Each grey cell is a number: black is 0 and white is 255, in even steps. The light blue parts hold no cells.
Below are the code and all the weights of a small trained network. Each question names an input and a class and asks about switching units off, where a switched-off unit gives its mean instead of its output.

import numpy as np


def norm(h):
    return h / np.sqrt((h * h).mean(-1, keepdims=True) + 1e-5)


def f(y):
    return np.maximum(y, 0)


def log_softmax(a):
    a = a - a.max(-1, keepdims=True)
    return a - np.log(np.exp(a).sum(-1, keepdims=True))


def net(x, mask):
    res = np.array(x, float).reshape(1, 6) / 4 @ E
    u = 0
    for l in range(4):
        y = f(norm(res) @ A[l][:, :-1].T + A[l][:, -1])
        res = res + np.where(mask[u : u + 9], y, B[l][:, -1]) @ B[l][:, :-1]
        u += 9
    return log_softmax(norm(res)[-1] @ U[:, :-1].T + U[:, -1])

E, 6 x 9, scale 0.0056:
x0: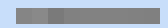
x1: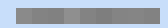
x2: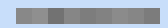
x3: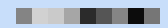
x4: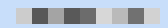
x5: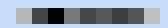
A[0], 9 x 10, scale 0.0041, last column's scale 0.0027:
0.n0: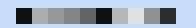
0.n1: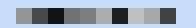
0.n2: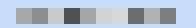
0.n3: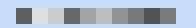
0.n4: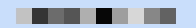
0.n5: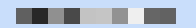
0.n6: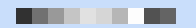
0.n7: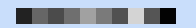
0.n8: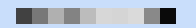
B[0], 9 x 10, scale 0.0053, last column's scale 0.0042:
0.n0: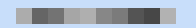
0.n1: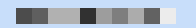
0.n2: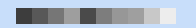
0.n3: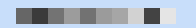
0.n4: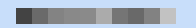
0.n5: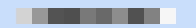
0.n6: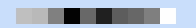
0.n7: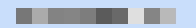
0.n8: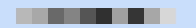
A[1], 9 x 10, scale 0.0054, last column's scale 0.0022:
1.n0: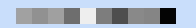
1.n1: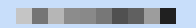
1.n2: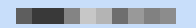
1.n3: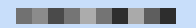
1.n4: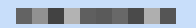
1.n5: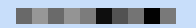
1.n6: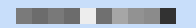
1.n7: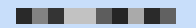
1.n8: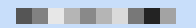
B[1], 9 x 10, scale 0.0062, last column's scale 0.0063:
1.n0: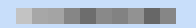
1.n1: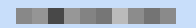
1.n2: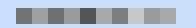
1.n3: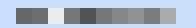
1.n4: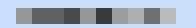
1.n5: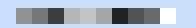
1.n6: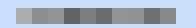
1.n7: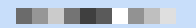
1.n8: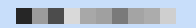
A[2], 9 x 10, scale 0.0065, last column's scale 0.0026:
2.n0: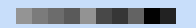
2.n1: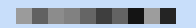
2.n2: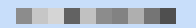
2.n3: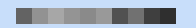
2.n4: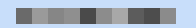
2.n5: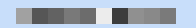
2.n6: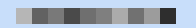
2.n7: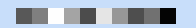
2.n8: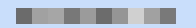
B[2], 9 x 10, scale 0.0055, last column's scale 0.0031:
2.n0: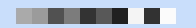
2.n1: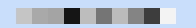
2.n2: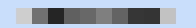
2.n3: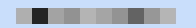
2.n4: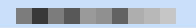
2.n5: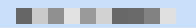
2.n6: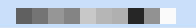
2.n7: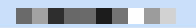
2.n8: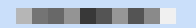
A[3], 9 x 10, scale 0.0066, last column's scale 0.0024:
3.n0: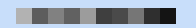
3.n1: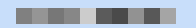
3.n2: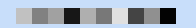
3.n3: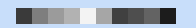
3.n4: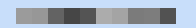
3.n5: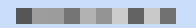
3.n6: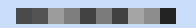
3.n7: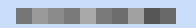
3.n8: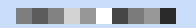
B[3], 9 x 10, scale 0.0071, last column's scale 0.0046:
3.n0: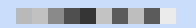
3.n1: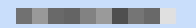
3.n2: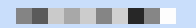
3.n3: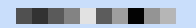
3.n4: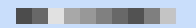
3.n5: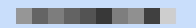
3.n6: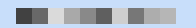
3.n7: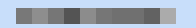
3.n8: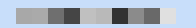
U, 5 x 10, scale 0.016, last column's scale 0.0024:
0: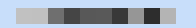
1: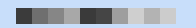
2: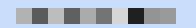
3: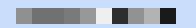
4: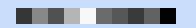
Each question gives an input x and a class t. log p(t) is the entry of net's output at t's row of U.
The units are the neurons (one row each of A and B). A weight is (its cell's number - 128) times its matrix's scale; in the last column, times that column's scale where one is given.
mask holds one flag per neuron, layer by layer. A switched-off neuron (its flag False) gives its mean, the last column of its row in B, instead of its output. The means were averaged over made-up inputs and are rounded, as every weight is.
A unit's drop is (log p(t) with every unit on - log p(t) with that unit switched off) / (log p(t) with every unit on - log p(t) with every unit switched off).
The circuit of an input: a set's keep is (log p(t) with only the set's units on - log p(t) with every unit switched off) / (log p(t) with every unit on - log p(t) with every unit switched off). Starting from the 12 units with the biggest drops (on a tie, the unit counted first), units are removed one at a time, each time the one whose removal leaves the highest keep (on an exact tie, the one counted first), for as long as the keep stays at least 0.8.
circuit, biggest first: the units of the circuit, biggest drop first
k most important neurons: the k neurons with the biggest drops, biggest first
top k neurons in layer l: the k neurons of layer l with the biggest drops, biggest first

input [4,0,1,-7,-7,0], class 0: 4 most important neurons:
(0.n6 0.n2 1.n5 0.n5)
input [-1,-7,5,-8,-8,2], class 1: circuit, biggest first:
(1.n7)
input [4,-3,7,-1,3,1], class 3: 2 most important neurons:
(1.n7 3.n8)
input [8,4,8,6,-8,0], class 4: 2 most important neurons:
(0.n6 0.n5)
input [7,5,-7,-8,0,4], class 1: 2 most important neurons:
(1.n5 0.n1)
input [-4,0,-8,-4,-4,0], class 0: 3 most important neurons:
(0.n6 0.n2 0.n5)
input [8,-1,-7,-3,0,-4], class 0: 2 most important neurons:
(0.n6 1.n7)
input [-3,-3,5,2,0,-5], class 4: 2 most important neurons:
(1.n8 1.n7)
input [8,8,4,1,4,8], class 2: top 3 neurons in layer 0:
(0.n3 0.n2 0.n7)
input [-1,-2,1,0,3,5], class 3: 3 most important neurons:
(0.n6 0.n8 1.n7)
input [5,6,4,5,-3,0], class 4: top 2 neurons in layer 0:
(0.n6 0.n5)
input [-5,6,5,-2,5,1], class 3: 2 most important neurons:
(1.n7 0.n6)
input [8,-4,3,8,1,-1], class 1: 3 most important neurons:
(2.n7 1.n5 0.n6)
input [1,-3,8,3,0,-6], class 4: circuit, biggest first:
(1.n8)
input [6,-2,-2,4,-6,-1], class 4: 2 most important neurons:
(1.n5 0.n6)
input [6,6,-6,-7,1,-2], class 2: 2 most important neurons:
(1.n5 3.n2)
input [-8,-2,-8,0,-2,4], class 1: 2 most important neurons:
(0.n6 0.n8)
